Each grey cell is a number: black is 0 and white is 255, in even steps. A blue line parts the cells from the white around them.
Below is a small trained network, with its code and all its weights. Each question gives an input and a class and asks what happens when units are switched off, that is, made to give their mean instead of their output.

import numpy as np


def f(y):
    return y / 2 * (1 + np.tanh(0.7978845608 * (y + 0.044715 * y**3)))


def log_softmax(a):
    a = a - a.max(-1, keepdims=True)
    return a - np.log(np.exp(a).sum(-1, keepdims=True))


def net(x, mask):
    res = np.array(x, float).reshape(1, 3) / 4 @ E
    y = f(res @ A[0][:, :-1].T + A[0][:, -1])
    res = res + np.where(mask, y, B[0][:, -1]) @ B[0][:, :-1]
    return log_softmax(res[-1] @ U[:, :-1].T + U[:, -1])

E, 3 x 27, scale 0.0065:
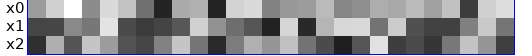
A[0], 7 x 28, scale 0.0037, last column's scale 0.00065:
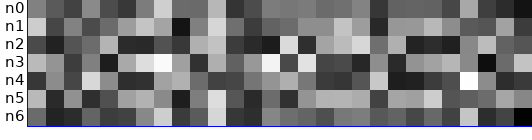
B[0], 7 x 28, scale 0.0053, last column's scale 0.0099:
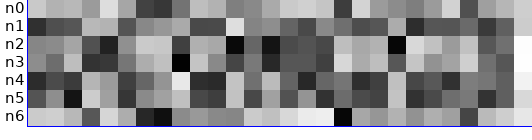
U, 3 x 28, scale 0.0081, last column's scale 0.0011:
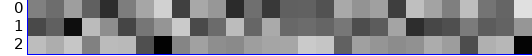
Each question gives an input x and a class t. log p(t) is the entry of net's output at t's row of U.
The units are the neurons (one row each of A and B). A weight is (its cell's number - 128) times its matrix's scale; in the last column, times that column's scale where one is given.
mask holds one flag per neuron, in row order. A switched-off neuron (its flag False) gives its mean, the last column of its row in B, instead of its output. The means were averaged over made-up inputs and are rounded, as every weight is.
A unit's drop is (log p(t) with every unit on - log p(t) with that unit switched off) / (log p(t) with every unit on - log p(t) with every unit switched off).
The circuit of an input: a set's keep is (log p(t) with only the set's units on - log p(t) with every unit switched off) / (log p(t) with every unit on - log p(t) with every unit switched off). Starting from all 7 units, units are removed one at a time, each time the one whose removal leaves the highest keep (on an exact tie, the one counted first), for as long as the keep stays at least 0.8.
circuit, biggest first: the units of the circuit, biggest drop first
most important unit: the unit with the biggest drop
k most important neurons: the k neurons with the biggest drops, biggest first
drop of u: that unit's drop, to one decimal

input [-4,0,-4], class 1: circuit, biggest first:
[n5]
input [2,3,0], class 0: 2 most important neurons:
[n6; n0]
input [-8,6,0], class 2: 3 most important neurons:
[n6; n0; n3]
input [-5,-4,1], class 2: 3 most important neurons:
[n6; n2; n0]
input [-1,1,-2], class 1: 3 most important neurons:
[n3; n2; n6]
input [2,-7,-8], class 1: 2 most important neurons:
[n5; n1]
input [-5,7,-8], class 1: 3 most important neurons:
[n5; n1; n3]
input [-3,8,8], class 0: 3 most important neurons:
[n2; n5; n1]
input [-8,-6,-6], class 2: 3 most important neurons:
[n6; n0; n2]
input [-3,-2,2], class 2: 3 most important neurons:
[n2; n5; n6]
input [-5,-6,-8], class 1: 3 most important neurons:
[n5; n1; n2]
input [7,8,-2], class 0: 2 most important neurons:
[n2; n6]
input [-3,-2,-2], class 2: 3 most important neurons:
[n2; n4; n6]
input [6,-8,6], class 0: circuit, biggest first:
[n3]
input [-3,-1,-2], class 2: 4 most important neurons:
[n4; n2; n6; n0]
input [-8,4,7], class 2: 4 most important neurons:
[n6; n0; n5; n1]
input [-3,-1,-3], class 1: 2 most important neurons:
[n5; n2]
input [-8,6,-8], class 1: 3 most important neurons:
[n5; n1; n3]
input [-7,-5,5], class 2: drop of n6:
0.8
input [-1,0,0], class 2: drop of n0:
-0.3
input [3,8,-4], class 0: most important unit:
n2
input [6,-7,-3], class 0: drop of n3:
0.4
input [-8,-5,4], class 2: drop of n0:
0.3
